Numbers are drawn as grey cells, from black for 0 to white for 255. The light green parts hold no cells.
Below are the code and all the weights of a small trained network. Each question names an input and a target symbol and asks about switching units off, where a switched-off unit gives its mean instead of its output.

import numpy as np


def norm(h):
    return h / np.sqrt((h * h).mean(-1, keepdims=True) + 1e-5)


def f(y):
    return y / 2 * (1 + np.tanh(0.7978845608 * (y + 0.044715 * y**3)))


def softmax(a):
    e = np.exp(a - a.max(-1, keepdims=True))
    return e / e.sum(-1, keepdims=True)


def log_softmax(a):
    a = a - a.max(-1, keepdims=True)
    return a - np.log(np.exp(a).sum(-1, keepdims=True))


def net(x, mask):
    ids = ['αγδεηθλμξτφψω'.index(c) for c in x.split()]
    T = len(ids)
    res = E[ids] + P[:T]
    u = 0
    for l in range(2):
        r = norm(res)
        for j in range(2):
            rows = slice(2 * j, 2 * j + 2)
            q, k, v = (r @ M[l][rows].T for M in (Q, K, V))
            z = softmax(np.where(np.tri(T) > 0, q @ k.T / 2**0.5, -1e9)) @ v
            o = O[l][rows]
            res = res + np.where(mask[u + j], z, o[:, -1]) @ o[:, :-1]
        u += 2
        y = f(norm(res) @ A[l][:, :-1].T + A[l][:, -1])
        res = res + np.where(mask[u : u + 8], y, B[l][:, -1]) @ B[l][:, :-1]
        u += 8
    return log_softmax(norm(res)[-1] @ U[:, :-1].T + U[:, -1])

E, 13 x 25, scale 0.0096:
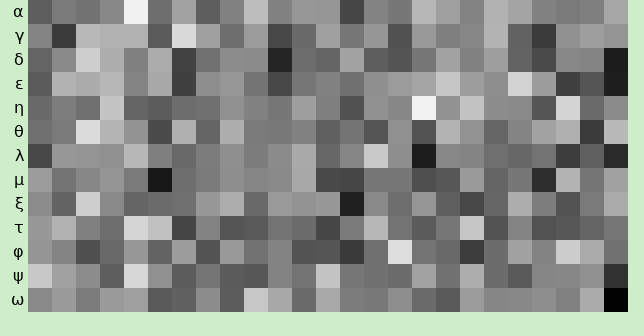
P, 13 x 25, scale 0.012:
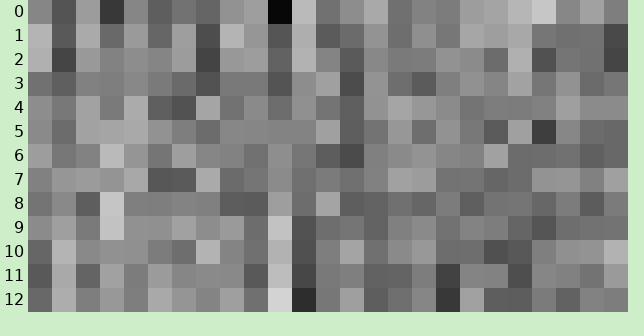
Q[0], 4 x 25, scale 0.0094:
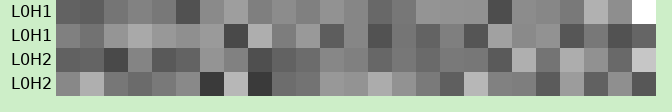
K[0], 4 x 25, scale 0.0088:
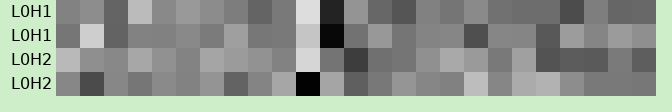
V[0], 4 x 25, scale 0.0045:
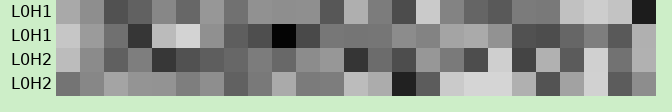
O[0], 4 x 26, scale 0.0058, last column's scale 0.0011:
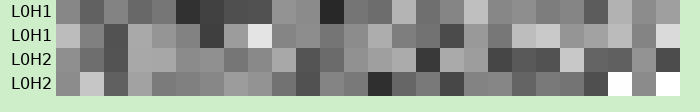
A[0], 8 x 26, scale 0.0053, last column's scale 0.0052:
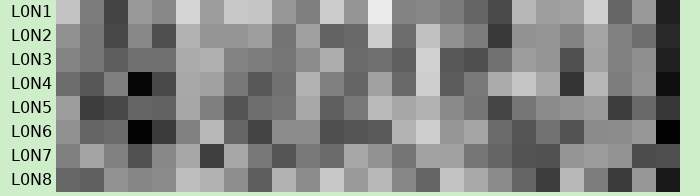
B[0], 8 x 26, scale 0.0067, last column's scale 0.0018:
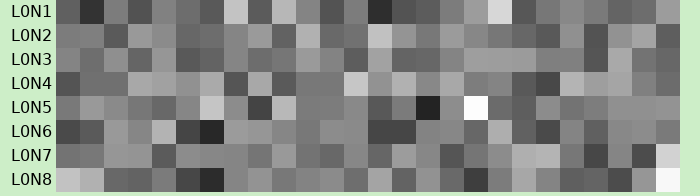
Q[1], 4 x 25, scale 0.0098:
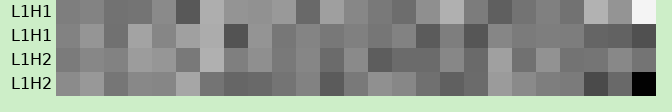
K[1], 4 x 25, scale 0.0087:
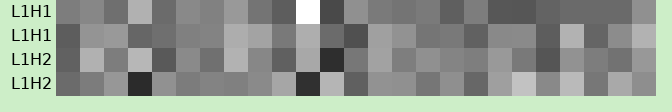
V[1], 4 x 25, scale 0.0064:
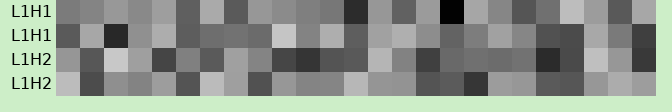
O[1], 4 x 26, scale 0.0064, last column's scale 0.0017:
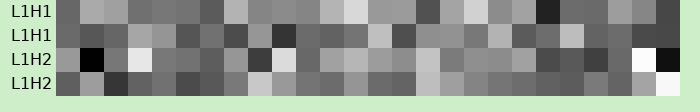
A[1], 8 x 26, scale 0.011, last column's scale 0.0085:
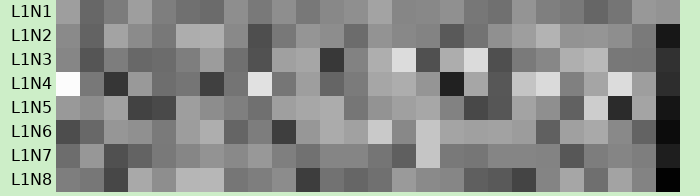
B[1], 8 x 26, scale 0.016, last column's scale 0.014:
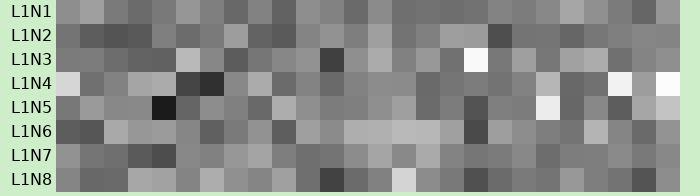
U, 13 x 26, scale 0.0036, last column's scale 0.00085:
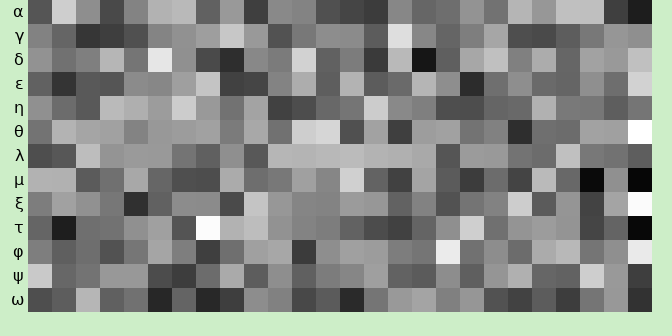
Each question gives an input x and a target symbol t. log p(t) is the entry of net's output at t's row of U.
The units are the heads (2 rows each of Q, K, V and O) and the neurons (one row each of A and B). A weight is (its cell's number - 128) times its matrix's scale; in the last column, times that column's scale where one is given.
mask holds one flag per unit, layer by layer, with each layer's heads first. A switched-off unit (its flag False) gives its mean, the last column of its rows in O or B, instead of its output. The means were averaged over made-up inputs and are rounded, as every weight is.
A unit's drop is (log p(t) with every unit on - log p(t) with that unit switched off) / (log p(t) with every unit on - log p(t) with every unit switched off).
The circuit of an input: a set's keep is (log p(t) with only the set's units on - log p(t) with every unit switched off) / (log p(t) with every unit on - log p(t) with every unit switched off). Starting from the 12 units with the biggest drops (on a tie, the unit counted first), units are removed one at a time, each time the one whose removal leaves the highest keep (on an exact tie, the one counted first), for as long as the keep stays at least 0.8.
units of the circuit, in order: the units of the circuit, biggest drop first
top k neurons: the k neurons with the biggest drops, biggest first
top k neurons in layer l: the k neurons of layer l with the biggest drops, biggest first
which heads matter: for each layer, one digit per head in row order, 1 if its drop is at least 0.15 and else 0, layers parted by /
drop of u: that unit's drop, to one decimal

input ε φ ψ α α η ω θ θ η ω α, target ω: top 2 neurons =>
(L1N4; L0N6)
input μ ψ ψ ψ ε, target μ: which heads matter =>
01 / 00
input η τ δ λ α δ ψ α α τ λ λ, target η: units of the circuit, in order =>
(L1N8; L0H2; L1N4)
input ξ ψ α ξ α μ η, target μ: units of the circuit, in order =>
(L0H2; L0N8; L1N4; L1N5)
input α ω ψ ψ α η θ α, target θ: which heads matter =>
00 / 10
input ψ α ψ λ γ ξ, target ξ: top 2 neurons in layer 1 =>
(L1N5; L1N4)
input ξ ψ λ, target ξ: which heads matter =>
00 / 00
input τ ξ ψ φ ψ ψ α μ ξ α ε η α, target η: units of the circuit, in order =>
(L0H2; L1N8; L1N4)
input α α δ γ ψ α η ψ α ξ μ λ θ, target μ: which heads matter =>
01 / 10
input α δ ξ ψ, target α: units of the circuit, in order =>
(L1N4; L1H2)
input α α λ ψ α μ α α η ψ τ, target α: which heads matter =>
00 / 01
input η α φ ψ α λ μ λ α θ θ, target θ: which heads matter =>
01 / 10
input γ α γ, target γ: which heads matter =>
00 / 01
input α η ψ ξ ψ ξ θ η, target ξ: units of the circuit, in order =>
(L1H1; L1N5)
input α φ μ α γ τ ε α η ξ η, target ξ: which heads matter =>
00 / 00
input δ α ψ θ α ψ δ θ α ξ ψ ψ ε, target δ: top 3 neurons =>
(L1N4; L1N1; L1N5)
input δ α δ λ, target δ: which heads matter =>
00 / 01
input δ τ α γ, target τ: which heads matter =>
10 / 00
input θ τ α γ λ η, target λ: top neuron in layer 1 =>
(L1N6)
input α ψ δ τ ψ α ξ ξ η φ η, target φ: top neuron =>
(L1N3)
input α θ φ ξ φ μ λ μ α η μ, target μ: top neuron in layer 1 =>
(L1N4)
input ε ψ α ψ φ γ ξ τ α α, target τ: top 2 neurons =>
(L0N1; L1N4)
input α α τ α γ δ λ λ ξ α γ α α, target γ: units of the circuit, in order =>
(L1H2; L1N7; L1N4)
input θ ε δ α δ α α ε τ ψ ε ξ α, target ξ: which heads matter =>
01 / 00
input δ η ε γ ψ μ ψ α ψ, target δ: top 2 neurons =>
(L1N4; L1N1)
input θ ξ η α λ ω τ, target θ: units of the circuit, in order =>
(L1H1; L1N4)
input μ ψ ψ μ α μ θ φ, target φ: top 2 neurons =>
(L1N3; L0N5)
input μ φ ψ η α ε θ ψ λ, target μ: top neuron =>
(L1N4)
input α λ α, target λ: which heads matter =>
00 / 10
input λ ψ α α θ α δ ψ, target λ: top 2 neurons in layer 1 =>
(L1N6; L1N4)
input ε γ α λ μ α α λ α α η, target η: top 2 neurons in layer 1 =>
(L1N8; L1N4)
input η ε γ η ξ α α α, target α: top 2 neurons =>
(L1N4; L1N5)
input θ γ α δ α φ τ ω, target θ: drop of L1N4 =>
0.3
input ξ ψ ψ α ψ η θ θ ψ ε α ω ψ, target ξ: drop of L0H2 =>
0.0
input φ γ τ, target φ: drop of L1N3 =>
0.3
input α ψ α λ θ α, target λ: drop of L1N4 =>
0.1
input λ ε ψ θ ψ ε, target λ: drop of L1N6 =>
0.2
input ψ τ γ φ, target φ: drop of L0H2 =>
1.1
